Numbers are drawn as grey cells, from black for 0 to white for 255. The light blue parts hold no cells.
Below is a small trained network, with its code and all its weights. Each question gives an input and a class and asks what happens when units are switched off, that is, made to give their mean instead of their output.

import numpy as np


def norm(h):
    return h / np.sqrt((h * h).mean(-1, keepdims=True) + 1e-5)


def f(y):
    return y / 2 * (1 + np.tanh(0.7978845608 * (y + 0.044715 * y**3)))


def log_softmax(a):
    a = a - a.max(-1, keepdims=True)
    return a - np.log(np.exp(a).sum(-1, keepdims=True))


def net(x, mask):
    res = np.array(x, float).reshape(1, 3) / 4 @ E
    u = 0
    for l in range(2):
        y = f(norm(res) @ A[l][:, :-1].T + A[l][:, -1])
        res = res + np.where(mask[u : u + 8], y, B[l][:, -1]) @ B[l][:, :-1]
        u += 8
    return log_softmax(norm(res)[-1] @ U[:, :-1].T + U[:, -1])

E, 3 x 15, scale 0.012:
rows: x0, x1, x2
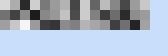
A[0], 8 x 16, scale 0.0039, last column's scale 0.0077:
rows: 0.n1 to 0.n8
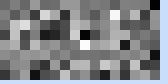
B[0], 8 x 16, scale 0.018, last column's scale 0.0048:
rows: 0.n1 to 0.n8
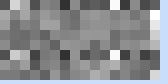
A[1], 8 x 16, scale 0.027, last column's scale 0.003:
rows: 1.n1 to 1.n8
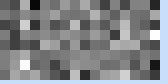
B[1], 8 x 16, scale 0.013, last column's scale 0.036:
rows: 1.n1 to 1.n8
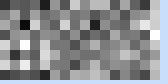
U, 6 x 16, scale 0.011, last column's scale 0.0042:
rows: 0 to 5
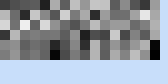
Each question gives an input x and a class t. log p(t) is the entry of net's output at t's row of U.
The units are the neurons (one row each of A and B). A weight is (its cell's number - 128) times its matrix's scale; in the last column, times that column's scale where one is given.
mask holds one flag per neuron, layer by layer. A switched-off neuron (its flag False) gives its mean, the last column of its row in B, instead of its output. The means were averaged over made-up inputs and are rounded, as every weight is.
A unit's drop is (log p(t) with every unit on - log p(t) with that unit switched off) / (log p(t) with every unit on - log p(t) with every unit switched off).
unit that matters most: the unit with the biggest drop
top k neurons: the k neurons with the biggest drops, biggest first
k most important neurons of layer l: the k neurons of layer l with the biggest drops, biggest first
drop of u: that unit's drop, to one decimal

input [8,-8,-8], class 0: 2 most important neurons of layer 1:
(1.n3; 1.n7)
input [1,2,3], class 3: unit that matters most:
1.n5
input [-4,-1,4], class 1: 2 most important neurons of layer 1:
(1.n3; 1.n5)
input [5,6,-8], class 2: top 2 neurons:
(1.n3; 1.n8)
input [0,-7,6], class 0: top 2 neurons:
(1.n8; 1.n5)
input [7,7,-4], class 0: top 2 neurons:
(1.n3; 1.n2)
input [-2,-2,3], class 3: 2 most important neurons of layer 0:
(0.n3; 0.n2)
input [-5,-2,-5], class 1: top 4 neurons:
(1.n3; 0.n3; 1.n7; 1.n2)
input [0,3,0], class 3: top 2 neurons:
(0.n8; 1.n8)
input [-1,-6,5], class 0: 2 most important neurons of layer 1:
(1.n8; 1.n5)
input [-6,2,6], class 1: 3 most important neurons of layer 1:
(1.n3; 1.n5; 1.n2)
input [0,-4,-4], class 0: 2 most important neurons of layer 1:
(1.n8; 1.n7)
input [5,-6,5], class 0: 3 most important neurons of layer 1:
(1.n3; 1.n5; 1.n7)
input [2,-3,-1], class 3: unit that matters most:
1.n1
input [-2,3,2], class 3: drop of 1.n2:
0.2
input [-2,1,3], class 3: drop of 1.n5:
0.3
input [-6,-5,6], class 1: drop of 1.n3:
1.4
